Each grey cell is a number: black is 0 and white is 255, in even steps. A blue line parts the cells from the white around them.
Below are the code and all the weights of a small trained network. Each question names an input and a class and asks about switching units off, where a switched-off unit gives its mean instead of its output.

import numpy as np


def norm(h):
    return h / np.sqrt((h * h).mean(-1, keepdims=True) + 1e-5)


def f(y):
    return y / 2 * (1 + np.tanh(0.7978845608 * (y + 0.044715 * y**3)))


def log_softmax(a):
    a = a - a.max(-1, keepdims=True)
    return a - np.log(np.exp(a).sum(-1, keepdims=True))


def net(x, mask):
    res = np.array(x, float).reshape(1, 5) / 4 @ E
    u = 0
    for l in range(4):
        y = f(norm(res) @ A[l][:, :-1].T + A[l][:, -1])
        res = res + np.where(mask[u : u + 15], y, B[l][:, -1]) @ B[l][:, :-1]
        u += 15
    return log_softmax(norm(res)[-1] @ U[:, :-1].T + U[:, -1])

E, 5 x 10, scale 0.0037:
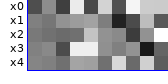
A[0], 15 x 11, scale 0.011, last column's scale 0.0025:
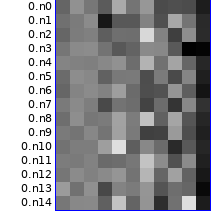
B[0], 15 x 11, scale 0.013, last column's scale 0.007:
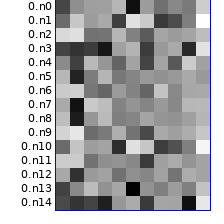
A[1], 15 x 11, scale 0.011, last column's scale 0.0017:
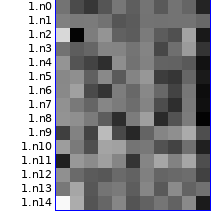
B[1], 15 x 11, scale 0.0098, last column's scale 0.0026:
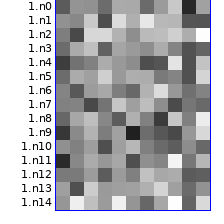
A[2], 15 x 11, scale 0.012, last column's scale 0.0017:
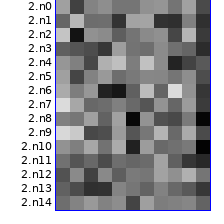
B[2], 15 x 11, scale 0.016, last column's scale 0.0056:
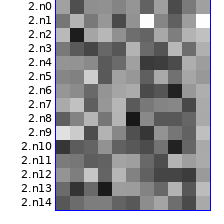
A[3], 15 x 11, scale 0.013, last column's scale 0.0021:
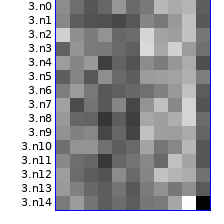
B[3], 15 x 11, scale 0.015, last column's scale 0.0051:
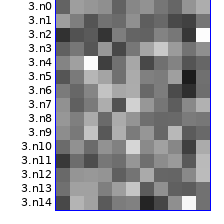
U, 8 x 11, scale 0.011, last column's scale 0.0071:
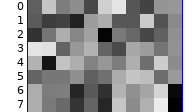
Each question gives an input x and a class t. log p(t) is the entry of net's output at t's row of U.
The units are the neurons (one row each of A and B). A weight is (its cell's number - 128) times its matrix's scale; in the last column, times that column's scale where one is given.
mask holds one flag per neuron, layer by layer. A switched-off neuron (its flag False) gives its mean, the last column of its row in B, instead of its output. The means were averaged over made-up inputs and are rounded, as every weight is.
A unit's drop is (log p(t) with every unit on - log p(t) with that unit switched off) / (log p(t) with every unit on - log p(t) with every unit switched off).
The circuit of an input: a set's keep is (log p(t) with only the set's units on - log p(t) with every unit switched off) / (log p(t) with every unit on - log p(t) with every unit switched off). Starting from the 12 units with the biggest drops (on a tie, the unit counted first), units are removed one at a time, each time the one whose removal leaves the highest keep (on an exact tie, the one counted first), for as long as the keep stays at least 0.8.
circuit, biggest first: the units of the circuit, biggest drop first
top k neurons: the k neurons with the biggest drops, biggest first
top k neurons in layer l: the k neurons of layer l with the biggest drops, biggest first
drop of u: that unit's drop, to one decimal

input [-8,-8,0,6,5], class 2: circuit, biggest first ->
0.n0
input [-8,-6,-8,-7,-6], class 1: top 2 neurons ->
0.n3; 0.n10
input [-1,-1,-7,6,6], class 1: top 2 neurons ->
0.n3; 0.n1
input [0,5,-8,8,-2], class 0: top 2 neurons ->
0.n10; 0.n14
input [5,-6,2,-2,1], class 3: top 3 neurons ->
0.n1; 0.n13; 0.n0
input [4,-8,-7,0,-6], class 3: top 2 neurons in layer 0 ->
0.n14; 0.n11
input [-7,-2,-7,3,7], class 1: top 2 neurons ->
0.n3; 0.n7
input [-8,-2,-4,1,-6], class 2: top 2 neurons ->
0.n0; 0.n13
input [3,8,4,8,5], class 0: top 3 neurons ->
0.n10; 0.n2; 0.n11
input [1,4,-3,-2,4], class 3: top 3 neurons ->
0.n9; 0.n6; 0.n7
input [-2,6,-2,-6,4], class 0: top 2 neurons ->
0.n1; 0.n2
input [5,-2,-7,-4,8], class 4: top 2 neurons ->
0.n14; 0.n4
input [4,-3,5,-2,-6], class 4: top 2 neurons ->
0.n3; 1.n2
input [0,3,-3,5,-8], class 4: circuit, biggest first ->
0.n7
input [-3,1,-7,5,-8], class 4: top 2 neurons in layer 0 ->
0.n7; 0.n5
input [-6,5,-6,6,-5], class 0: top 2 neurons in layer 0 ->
0.n10; 0.n14
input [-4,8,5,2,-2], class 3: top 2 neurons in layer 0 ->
0.n9; 0.n6
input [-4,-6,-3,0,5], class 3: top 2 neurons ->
0.n2; 0.n11
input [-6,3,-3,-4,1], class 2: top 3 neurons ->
0.n0; 0.n13; 0.n10
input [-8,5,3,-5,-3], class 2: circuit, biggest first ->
0.n13
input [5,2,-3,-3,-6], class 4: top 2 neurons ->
0.n3; 0.n1
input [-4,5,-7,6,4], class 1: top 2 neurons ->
0.n3; 0.n1
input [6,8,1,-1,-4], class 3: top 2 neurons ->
0.n0; 0.n13
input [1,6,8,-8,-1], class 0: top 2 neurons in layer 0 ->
0.n1; 0.n3
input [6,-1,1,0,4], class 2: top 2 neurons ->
0.n14; 0.n3
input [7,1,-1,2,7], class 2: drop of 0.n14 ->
1.5
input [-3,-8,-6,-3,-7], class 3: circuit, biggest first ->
0.n2
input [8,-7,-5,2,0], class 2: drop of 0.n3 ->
1.4
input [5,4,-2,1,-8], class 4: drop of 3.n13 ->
0.0
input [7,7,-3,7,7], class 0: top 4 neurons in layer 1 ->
1.n2; 1.n14; 1.n13; 1.n10
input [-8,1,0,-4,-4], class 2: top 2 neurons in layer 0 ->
0.n13; 0.n0
